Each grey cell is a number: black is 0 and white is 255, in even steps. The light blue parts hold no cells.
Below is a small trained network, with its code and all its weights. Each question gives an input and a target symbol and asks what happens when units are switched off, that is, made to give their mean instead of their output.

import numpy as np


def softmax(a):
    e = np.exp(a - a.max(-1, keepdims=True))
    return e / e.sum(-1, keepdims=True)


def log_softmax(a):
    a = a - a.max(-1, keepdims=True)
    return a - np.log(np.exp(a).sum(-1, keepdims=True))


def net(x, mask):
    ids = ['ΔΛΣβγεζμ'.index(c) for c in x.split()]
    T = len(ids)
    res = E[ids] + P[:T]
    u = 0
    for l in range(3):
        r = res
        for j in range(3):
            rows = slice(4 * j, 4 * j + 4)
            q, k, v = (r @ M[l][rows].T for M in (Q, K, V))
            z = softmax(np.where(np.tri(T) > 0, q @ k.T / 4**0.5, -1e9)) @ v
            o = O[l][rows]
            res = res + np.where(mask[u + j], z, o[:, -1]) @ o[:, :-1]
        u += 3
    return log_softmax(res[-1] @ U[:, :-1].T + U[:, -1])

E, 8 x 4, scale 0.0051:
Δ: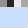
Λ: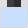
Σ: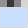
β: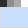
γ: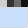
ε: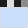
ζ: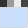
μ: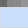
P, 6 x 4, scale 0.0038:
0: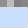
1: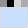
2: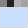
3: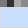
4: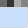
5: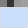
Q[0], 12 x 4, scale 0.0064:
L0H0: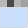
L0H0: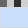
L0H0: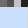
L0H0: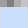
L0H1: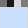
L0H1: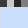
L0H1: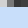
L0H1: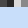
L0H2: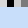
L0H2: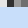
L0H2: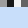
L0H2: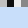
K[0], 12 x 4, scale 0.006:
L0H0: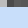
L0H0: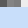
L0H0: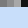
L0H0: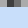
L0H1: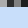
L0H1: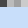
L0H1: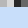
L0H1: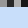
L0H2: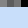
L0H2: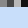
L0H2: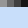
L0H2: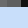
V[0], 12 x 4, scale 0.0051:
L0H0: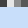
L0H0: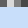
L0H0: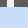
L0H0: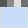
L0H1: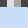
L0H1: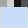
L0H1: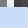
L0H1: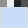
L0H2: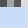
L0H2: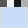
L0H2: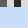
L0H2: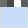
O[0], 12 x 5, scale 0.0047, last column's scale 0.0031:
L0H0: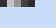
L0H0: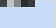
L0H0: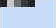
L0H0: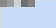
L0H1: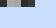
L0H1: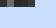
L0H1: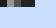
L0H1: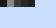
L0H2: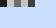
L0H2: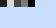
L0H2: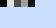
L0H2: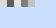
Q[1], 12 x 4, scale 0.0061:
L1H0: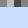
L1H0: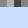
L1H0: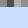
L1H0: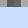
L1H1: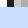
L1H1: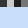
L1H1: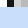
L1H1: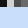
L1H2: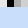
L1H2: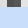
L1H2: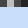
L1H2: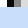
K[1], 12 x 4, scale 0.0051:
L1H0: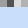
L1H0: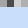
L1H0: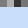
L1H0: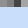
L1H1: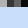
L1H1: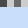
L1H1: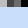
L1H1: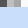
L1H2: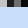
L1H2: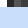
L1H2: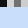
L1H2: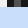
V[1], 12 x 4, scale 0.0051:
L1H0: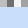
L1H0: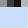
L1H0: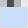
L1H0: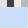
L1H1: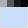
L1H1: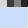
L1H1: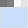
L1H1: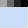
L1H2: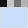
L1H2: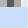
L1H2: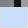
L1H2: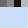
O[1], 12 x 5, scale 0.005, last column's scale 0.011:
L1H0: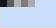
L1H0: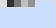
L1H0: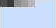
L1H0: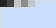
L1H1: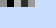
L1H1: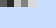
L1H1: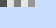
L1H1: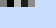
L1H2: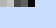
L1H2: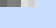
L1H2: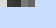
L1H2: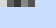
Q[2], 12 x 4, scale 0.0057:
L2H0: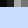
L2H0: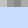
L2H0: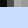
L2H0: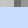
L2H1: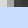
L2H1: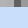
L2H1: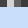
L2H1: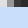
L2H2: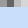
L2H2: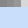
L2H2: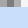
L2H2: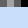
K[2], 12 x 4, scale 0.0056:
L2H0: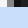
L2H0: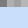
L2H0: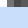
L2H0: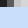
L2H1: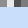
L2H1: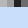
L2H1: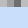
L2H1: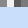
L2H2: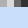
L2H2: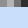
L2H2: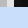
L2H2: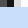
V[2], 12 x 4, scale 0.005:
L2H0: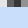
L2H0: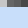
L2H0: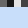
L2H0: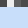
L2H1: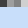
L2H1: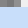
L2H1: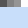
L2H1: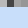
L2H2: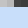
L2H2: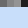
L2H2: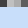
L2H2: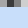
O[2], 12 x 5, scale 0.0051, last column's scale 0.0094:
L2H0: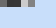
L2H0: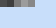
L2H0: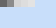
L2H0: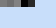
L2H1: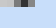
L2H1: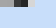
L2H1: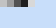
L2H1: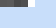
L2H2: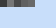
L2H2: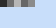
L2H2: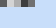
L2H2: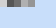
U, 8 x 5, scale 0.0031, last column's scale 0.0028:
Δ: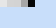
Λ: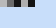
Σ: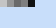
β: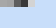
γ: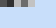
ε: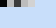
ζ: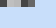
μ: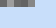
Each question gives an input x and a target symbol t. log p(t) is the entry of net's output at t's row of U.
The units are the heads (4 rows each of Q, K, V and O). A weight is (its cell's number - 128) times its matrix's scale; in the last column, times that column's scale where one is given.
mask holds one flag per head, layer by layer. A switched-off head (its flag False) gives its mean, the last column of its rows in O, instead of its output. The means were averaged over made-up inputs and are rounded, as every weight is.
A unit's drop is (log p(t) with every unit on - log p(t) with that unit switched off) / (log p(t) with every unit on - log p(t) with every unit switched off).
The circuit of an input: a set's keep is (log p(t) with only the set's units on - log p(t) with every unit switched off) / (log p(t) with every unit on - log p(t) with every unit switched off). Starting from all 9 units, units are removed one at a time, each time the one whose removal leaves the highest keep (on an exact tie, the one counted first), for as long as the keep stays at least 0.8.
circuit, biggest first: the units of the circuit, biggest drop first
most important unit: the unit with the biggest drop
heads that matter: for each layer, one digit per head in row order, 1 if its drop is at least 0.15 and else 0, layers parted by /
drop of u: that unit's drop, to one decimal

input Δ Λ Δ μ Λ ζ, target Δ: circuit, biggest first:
(L2H2; L2H0; L1H1; L0H1)
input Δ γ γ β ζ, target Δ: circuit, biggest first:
(L2H0; L2H2; L0H1; L1H1)
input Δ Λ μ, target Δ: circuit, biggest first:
(L2H2; L2H0; L1H0; L1H1)
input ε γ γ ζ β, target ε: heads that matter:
111 / 101 / 011
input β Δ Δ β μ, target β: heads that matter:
001 / 011 / 110
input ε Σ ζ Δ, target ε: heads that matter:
111 / 111 / 011
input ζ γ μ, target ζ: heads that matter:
110 / 101 / 101
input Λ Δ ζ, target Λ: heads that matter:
001 / 101 / 101
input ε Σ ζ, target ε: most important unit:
L1H0
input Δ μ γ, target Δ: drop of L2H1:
0.0
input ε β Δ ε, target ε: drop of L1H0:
0.6
